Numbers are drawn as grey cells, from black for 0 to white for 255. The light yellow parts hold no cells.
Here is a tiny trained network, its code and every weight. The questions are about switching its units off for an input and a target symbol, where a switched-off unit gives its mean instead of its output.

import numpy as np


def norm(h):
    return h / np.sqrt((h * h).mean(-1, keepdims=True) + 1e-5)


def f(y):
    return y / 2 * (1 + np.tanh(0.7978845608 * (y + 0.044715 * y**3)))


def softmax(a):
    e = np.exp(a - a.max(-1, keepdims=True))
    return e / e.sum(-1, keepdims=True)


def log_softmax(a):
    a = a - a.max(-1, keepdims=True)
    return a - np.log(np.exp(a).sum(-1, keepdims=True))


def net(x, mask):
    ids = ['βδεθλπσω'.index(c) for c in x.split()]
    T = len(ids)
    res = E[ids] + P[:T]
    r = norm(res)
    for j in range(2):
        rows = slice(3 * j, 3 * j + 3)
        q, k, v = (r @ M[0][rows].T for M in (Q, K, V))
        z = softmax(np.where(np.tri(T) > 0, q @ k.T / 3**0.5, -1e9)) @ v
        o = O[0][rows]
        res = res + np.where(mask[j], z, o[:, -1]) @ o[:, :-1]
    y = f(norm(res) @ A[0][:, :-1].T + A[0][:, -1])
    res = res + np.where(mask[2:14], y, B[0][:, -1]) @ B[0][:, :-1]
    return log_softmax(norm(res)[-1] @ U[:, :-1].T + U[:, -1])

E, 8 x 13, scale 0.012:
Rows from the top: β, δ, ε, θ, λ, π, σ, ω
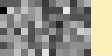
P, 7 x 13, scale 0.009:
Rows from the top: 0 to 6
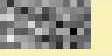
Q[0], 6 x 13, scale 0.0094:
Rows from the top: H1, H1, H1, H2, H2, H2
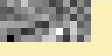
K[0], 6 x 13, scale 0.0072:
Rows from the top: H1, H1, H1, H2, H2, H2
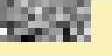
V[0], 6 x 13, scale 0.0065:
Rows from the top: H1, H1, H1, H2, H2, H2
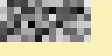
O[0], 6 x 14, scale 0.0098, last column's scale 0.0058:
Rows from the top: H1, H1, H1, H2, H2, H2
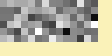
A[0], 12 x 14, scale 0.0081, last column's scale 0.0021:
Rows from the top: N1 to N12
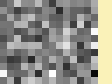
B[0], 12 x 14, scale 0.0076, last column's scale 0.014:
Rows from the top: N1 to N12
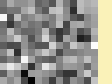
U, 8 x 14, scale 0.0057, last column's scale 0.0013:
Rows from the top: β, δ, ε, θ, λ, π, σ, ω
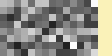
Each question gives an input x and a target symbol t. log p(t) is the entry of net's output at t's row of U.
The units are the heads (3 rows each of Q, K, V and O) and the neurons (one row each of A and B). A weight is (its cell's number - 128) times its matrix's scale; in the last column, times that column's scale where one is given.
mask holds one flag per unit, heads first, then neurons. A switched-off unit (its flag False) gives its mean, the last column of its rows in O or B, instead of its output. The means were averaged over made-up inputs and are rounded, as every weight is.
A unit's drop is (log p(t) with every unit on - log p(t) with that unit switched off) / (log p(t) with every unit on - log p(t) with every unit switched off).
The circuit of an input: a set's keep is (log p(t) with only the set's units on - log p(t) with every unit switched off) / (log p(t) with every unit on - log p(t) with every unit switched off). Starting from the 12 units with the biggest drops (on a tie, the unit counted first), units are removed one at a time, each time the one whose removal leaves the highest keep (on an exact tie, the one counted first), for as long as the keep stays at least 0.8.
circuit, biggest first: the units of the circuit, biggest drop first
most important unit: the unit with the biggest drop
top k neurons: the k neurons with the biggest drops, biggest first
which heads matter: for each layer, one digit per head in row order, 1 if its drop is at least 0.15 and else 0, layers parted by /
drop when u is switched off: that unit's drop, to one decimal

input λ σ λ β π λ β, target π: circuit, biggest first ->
(H2 N6)
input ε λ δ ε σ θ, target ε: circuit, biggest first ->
(H1 N4 H2)
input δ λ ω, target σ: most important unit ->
H1
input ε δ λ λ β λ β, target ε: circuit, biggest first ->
(H1 H2)
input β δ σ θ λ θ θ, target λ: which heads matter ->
10
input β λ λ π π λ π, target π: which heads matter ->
01
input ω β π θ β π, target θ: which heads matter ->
01
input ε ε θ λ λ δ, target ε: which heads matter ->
11
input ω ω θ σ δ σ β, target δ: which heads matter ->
01
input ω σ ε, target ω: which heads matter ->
01
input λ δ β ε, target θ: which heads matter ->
11
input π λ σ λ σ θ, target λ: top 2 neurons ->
(N1 N7)
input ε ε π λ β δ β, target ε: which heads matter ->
10
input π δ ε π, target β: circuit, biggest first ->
(H1 N12)
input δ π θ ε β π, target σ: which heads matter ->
10
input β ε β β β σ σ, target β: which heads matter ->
01
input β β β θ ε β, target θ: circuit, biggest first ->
(H2)
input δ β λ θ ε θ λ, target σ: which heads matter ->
10
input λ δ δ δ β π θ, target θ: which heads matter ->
11
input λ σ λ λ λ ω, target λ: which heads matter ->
01
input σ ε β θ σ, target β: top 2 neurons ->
(N10 N7)
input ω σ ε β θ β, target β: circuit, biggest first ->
(H2 N10)
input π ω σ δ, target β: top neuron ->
(N12)
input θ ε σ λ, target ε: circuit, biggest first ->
(H2 N2)
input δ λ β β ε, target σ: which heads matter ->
10
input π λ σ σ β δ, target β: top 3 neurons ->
(N3 N12 N8)
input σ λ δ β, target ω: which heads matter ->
11
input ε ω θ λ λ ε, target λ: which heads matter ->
01
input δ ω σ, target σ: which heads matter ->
10
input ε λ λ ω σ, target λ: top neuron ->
(N1)
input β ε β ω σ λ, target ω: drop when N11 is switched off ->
0.2
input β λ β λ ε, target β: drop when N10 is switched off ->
0.2
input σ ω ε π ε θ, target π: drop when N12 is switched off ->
0.1
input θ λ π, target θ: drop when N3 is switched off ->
0.0
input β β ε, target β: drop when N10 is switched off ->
0.1
